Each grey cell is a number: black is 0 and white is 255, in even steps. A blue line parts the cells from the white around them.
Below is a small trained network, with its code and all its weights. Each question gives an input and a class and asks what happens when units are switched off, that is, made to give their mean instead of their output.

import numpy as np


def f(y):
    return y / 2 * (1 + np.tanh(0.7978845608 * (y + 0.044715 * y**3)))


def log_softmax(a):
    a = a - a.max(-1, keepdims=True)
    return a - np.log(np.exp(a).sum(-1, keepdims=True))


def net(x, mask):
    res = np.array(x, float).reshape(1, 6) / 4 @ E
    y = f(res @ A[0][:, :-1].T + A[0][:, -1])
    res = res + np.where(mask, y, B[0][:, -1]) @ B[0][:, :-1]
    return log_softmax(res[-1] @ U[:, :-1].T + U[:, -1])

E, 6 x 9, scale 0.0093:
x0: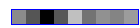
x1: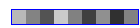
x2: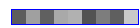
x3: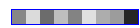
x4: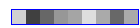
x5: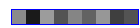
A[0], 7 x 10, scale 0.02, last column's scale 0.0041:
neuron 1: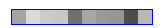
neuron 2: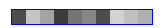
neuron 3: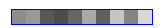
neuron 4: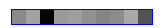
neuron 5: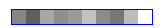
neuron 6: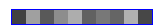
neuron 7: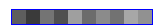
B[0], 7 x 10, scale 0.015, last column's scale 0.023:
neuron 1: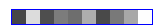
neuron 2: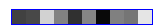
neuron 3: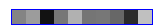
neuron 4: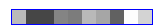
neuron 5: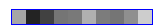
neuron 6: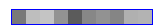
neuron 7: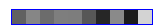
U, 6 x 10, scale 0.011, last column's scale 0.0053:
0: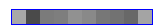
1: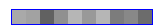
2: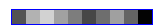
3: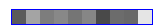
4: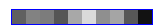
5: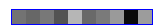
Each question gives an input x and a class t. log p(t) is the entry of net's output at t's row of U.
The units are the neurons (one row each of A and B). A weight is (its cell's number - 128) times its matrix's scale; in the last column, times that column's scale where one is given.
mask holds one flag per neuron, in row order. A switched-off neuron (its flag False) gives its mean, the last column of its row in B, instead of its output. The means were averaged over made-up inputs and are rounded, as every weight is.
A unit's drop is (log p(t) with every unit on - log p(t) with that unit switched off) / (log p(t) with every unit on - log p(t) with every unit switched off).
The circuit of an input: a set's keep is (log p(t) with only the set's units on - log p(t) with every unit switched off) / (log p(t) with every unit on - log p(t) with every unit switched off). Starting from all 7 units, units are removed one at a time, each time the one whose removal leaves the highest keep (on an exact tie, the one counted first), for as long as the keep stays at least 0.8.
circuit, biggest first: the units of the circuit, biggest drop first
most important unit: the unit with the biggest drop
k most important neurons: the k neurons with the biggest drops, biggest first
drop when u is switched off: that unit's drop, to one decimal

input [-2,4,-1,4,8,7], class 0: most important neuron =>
(neuron 5)
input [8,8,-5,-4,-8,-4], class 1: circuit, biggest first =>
(neuron 2; neuron 4)
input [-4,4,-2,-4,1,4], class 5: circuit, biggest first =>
(neuron 1; neuron 4)
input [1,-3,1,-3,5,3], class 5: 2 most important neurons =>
(neuron 4; neuron 7)
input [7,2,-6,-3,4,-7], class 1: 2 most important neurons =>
(neuron 2; neuron 4)
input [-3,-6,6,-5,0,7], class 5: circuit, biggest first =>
(neuron 1; neuron 7)
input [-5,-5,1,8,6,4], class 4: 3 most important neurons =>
(neuron 2; neuron 5; neuron 7)
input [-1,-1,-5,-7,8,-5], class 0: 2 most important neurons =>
(neuron 5; neuron 1)
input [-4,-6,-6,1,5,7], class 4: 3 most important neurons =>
(neuron 4; neuron 2; neuron 7)
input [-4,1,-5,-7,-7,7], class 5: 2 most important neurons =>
(neuron 1; neuron 6)
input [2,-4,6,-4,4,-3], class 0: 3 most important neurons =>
(neuron 1; neuron 4; neuron 5)
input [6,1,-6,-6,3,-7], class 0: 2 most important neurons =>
(neuron 4; neuron 1)
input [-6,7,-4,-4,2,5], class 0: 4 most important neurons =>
(neuron 1; neuron 3; neuron 7; neuron 2)
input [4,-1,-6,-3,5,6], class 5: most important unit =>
neuron 7
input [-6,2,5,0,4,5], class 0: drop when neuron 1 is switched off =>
0.2
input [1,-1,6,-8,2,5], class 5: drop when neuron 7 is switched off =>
0.4
